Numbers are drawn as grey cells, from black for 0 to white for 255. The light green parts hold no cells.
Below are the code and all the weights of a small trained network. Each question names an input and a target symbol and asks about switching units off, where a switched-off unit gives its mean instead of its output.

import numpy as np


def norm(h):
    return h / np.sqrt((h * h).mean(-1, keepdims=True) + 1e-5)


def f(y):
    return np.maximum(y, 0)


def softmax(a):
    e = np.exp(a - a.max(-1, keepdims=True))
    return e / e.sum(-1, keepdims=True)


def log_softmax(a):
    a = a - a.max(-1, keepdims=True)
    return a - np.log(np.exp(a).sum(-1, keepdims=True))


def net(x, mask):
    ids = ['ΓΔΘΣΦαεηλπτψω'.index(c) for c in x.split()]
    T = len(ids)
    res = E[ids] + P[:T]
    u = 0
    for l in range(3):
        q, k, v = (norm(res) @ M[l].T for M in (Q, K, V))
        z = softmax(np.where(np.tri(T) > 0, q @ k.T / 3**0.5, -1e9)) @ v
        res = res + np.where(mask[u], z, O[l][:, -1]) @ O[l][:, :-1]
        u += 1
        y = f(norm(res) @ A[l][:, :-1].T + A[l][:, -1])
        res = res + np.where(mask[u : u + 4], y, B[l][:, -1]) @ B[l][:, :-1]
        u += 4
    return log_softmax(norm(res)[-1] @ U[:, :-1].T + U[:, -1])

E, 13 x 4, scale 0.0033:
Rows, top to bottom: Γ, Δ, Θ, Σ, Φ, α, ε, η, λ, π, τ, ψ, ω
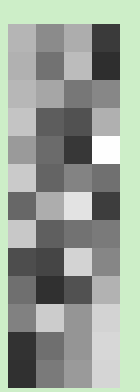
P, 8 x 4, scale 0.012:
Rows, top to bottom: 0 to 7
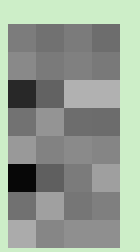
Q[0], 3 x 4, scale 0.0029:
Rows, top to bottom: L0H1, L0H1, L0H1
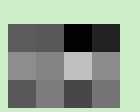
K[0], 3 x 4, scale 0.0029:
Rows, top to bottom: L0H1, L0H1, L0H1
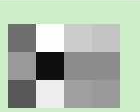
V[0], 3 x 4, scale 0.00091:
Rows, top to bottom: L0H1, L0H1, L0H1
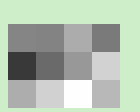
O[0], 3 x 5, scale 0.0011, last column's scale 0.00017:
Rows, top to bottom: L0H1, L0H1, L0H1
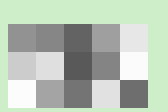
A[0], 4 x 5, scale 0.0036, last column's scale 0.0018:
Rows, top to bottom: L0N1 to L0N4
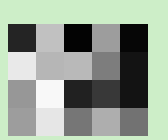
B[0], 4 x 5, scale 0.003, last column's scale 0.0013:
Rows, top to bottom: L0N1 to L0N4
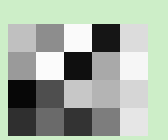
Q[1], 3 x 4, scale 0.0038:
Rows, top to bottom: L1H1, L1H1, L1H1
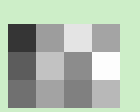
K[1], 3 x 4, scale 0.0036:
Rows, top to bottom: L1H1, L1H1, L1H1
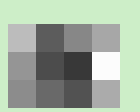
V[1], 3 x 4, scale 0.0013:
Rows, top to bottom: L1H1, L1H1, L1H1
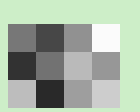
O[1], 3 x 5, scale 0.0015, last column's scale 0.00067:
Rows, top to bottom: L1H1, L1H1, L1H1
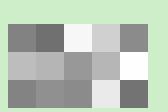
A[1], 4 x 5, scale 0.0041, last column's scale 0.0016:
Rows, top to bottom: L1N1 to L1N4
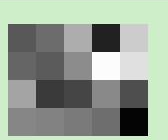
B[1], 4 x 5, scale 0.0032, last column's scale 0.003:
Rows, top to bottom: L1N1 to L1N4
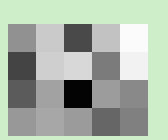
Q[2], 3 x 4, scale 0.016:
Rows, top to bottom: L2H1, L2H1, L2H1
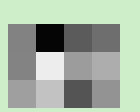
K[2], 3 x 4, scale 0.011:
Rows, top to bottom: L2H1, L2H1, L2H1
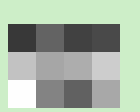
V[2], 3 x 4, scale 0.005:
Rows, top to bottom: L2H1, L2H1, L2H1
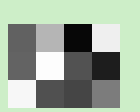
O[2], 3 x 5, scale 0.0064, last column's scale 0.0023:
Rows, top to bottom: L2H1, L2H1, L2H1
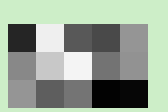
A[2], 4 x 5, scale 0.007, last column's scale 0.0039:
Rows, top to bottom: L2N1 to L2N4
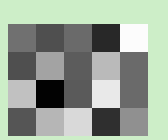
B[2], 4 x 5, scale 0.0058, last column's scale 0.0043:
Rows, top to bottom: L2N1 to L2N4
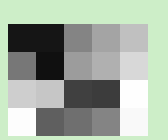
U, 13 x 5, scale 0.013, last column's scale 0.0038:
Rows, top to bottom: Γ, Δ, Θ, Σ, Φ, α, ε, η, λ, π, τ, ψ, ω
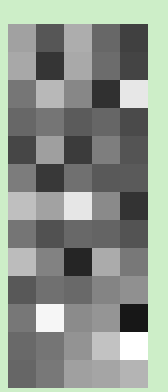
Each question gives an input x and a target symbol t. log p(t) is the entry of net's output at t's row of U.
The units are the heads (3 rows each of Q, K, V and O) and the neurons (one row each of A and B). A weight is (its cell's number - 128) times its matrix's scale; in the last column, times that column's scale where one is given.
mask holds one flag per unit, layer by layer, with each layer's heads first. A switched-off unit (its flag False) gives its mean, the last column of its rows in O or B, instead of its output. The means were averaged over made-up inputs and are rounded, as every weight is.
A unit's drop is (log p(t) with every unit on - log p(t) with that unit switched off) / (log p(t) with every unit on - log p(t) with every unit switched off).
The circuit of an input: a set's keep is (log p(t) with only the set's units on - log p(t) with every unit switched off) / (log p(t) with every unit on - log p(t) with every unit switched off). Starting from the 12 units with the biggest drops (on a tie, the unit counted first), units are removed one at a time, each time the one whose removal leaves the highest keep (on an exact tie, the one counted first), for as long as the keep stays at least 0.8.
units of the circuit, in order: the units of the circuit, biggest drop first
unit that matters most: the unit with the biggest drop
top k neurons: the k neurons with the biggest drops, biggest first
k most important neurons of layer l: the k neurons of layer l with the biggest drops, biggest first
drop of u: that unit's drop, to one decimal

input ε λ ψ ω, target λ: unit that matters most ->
L2H1
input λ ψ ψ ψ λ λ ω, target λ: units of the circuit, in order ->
L2H1, L2N3
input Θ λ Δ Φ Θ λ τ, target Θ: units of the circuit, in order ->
L2H1, L1N2
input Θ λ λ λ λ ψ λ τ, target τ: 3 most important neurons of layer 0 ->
L0N2, L0N4, L0N1
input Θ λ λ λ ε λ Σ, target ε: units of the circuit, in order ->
L2H1, L0N1
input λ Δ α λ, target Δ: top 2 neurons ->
L1N1, L1N2
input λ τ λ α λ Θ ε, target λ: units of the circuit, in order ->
L0N4, L2H1
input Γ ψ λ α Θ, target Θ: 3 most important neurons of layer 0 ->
L0N2, L0N4, L0N1
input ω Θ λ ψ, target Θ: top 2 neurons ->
L1N2, L2N4
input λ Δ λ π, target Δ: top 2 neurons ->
L1N1, L0N1
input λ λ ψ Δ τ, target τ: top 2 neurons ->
L0N2, L0N4
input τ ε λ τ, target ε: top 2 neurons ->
L0N4, L2N4
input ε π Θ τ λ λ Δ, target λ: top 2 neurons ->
L2N3, L0N1
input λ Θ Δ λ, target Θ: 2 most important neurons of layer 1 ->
L1N1, L1N2
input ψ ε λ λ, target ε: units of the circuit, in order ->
L2H1
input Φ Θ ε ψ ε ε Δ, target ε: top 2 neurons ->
L2N3, L0N3
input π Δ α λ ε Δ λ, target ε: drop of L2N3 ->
0.1
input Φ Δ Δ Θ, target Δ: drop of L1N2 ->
0.2
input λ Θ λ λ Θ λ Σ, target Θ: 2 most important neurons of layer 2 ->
L2N2, L2N4
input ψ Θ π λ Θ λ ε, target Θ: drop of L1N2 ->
0.2
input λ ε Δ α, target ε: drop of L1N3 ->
0.0
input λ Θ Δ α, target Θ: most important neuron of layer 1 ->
L1N1
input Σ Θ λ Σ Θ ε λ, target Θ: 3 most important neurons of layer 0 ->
L0N2, L0N4, L0N1
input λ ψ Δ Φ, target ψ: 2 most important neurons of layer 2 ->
L2N2, L2N4
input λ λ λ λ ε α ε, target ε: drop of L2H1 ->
0.3
